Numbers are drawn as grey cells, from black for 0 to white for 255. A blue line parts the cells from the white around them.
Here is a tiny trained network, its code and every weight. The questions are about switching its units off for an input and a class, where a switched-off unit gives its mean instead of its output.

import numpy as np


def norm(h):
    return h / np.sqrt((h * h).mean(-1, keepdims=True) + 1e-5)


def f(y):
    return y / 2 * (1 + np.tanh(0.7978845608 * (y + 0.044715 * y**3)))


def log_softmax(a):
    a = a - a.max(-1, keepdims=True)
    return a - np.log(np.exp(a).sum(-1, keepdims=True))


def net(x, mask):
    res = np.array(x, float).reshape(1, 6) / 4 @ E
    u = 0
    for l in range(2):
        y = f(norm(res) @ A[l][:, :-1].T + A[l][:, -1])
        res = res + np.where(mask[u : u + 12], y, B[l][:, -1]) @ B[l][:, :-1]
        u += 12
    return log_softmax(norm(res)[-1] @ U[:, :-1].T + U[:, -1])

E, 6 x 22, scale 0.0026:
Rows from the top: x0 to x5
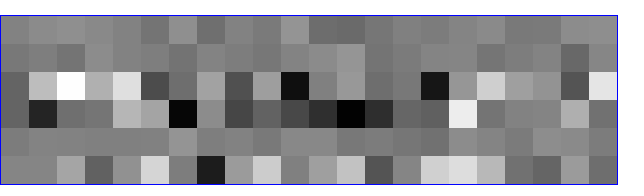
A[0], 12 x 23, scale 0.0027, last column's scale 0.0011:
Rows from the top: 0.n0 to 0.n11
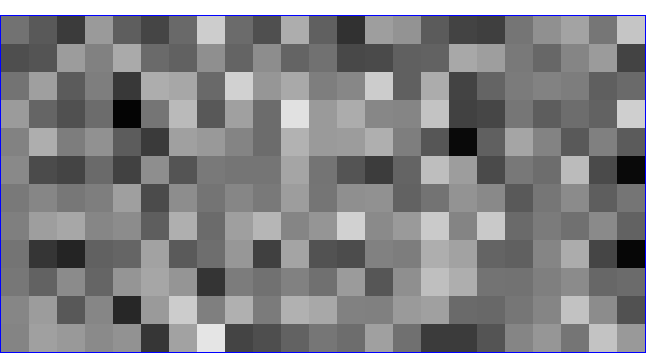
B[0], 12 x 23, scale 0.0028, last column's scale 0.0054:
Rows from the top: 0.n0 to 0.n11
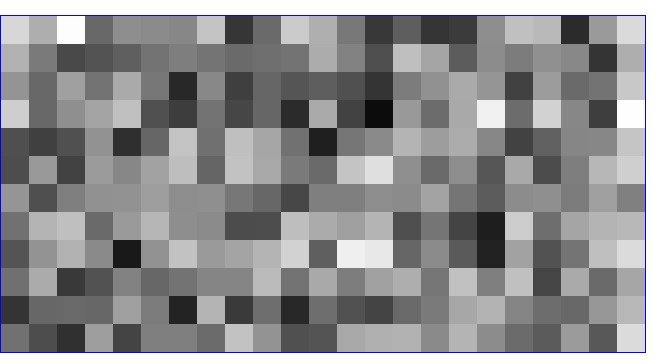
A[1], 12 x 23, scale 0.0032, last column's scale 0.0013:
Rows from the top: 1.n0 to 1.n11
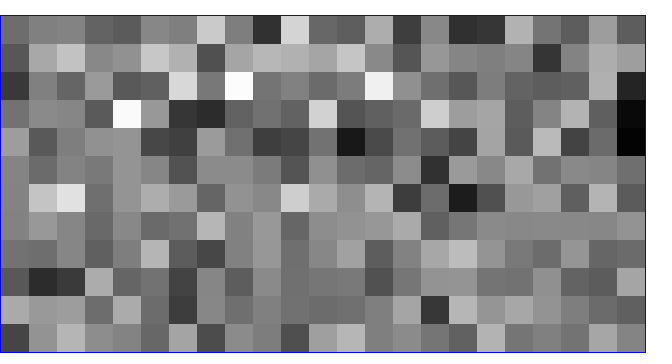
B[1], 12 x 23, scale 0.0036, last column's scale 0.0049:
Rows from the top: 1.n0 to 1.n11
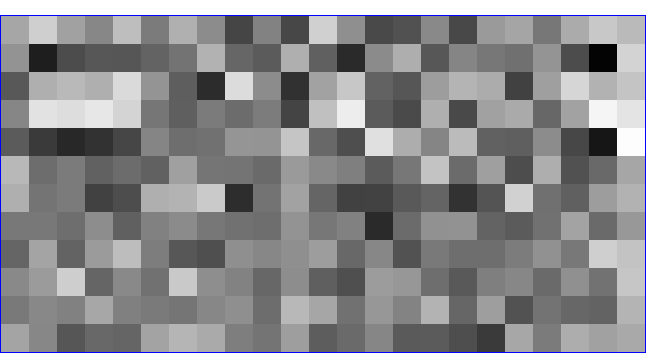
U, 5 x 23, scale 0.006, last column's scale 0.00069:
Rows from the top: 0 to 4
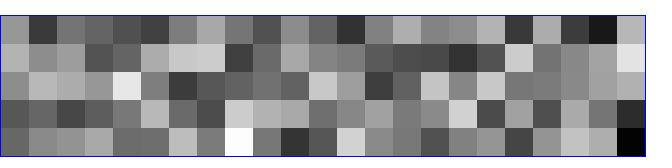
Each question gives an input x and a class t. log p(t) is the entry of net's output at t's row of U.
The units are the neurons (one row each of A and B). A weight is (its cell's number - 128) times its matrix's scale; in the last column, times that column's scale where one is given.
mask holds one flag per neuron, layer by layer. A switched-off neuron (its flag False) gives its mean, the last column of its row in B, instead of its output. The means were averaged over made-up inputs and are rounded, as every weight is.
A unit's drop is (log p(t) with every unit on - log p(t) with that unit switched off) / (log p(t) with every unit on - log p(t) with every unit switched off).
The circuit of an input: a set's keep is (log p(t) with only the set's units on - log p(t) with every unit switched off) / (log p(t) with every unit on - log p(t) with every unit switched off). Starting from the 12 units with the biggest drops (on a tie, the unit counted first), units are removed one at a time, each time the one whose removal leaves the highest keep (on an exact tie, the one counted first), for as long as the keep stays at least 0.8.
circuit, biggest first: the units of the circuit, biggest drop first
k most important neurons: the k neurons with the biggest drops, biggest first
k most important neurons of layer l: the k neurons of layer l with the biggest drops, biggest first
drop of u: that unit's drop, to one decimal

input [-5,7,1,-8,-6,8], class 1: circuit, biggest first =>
(0.n7 1.n6)
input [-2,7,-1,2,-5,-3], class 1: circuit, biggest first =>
(0.n0)
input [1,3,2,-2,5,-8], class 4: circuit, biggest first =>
(0.n11 1.n2)
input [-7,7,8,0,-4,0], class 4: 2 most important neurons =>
(0.n0 0.n3)
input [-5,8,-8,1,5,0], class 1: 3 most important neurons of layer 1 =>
(1.n4 1.n9 1.n1)
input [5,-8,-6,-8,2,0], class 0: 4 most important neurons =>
(1.n4 0.n4 1.n2 1.n0)
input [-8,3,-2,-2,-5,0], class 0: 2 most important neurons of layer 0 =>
(0.n4 0.n9)
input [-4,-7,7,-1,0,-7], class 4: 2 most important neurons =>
(0.n3 0.n11)
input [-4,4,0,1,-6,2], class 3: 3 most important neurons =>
(0.n3 0.n0 0.n9)
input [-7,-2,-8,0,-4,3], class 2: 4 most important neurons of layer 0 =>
(0.n3 0.n2 0.n4 0.n10)
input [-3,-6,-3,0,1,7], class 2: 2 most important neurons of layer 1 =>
(1.n3 1.n4)
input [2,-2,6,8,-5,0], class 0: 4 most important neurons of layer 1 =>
(1.n4 1.n2 1.n0 1.n5)
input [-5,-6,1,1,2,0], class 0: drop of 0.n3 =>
0.1
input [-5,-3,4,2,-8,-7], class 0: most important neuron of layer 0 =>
(0.n8)
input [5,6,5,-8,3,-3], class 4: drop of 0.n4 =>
0.2
